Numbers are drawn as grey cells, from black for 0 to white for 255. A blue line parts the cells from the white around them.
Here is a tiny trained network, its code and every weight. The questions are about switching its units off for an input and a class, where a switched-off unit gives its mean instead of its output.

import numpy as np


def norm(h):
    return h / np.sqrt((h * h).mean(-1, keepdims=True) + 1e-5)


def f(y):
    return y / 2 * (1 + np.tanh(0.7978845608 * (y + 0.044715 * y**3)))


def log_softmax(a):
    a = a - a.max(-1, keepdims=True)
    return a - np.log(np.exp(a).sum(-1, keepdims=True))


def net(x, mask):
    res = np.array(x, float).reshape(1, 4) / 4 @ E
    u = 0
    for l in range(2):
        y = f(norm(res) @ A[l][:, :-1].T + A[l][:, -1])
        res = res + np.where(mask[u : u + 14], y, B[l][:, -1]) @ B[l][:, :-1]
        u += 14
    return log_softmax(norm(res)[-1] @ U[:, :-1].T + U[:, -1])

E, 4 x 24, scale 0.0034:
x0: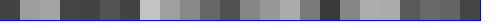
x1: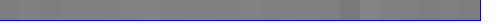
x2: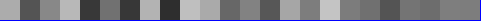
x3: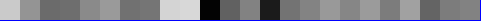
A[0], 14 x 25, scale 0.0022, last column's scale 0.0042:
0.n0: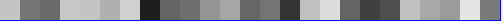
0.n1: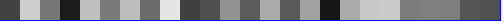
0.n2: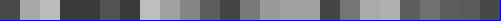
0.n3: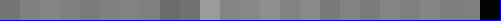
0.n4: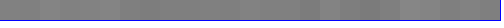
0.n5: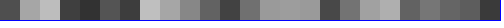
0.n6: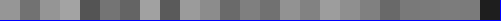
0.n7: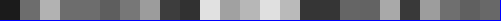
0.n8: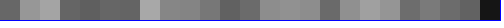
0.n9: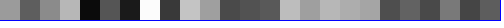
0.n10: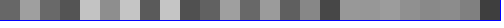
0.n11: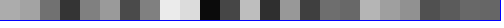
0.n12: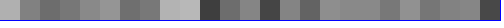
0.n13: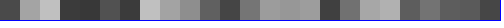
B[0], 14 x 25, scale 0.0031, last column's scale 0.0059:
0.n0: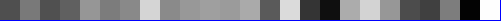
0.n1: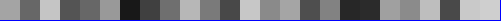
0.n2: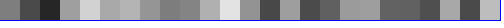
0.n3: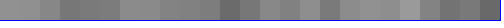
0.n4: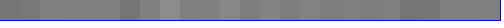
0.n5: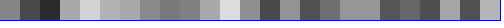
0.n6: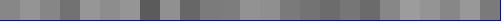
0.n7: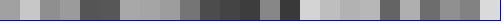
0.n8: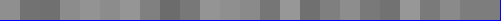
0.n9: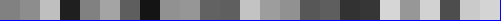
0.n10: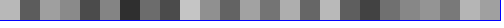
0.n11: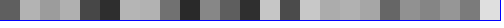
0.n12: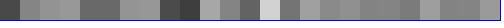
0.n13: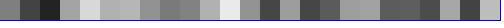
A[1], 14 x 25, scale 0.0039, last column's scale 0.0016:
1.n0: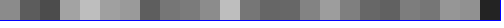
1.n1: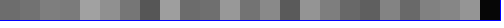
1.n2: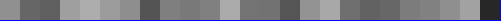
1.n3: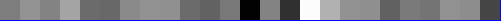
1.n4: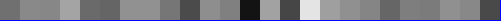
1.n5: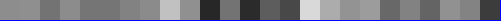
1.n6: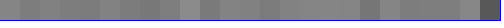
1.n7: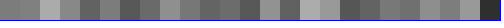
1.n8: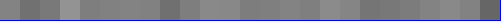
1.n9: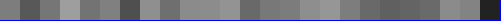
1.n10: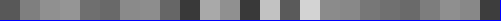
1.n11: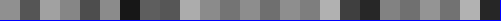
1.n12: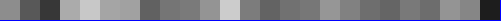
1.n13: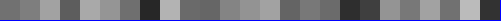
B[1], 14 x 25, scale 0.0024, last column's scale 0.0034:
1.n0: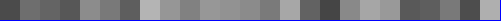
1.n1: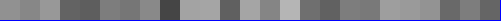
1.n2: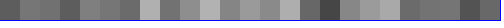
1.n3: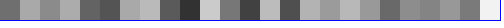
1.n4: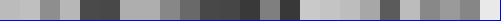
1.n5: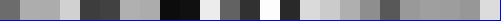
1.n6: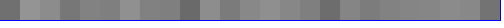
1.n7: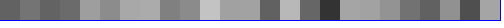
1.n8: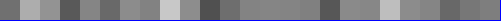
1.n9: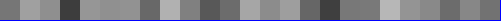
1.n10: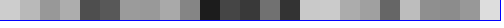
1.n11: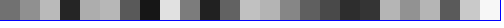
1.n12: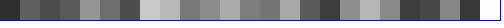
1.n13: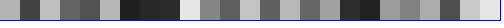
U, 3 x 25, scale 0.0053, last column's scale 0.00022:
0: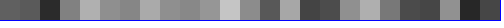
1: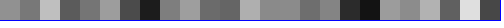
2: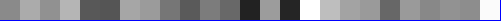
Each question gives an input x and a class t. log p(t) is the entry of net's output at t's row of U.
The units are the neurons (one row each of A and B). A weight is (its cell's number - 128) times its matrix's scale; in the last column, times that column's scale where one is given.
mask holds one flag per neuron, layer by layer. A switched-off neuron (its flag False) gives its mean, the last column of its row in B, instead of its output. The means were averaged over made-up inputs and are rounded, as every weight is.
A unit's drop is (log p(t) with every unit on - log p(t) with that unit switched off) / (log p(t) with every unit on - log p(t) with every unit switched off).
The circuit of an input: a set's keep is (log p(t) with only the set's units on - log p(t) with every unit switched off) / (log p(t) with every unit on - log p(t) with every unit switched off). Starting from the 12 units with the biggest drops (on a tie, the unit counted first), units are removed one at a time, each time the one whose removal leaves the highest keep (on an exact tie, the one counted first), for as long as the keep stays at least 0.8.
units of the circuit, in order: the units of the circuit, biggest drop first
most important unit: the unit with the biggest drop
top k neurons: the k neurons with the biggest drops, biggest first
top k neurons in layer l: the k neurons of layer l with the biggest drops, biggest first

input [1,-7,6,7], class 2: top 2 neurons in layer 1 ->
[1.n5, 1.n3]
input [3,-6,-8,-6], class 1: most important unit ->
0.n1
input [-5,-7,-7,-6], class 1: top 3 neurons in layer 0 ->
[0.n11, 0.n13, 0.n2]
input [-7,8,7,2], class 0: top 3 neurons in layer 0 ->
[0.n0, 0.n1, 0.n10]
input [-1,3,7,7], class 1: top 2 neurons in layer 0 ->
[0.n9, 0.n7]
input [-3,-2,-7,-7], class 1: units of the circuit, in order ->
[0.n1, 1.n13]
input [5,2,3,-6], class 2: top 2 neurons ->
[0.n7, 0.n0]
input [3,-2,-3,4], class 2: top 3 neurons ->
[0.n9, 0.n11, 0.n0]
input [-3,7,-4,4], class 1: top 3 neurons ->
[0.n7, 0.n1, 0.n10]
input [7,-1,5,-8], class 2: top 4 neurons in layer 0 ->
[0.n7, 0.n0, 0.n1, 0.n10]
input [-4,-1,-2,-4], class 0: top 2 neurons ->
[0.n0, 0.n11]
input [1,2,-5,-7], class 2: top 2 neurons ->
[0.n7, 0.n9]
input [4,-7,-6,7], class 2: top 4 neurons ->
[0.n11, 0.n9, 1.n5, 0.n0]
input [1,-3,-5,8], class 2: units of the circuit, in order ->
[0.n11]
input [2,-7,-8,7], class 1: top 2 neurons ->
[0.n1, 0.n7]
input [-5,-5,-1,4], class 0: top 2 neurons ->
[0.n0, 0.n7]
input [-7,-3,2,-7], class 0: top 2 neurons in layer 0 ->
[0.n0, 0.n11]
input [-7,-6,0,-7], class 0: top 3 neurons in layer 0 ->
[0.n0, 0.n11, 0.n12]
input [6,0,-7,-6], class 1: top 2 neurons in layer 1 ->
[1.n12, 1.n13]
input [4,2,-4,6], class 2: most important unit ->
0.n11
